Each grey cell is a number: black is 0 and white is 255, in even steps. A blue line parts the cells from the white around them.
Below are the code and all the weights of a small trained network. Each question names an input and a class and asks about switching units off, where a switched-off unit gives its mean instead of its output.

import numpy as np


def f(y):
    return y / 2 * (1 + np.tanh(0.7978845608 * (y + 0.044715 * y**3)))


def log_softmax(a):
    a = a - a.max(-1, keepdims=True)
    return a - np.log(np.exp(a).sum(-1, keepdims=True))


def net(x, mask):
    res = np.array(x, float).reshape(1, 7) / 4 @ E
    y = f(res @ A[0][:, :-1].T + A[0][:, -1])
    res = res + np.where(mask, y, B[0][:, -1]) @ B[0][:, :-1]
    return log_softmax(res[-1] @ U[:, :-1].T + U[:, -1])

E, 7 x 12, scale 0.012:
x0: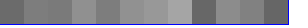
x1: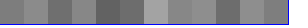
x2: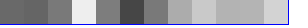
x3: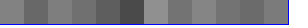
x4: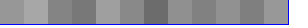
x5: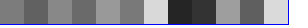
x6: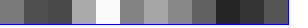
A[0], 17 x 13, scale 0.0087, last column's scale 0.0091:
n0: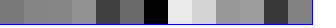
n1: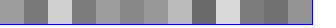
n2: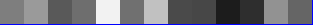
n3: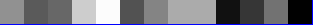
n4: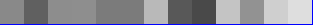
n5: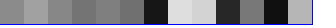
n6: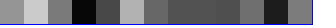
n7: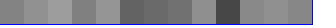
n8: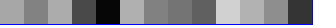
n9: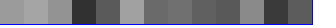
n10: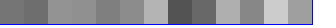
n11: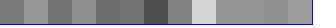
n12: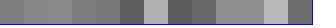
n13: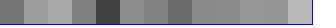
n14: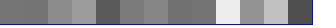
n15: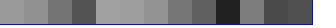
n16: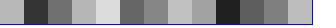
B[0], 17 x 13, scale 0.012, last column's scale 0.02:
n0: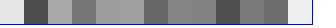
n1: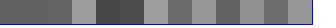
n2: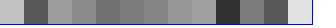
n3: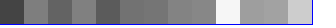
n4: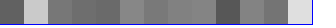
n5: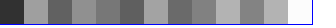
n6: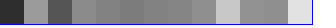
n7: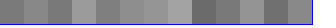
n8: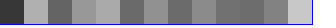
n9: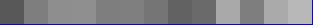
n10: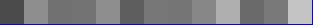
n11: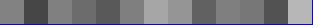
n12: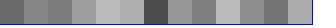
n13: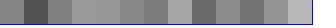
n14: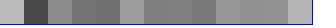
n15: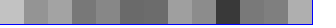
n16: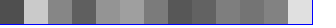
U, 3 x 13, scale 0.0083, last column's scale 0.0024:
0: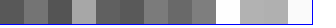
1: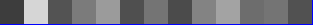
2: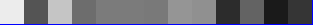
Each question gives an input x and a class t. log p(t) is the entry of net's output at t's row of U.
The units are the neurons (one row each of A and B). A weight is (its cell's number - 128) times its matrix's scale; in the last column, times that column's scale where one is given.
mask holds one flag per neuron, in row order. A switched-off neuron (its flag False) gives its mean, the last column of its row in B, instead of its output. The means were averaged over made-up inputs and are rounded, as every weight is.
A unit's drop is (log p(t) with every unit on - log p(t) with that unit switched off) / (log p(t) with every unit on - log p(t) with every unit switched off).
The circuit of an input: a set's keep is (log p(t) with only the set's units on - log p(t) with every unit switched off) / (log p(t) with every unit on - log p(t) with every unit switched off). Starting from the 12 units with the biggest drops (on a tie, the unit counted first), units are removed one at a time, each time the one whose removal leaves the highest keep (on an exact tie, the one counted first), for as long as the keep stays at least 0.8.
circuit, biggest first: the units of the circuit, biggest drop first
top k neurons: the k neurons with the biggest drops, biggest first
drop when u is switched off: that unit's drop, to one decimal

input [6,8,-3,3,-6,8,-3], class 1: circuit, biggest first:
n4
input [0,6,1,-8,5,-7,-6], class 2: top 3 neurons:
n0, n3, n6
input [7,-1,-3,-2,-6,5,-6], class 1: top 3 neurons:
n8, n4, n3
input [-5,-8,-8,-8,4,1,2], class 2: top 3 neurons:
n2, n15, n5
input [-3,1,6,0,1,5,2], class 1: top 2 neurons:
n4, n3
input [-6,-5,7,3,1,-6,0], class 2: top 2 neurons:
n0, n6
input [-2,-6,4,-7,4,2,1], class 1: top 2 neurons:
n3, n0
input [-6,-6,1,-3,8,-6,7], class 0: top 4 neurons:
n3, n4, n8, n5
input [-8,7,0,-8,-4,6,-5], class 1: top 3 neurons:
n4, n8, n3
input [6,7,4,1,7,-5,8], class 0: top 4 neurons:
n3, n4, n8, n5
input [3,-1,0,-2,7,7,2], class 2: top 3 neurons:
n2, n5, n6
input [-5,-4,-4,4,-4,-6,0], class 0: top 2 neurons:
n4, n8
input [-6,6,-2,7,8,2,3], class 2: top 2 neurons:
n2, n5
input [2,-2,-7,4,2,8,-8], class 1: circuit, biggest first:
n8
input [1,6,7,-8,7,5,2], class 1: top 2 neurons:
n4, n3
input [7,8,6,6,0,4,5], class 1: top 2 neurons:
n16, n4
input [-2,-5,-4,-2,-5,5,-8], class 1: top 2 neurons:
n8, n4
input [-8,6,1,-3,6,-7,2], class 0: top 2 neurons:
n5, n4
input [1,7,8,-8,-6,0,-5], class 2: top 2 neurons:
n5, n0
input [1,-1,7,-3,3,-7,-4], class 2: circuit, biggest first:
n0
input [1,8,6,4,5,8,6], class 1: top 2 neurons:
n4, n16
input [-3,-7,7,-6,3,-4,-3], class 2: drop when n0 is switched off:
0.3
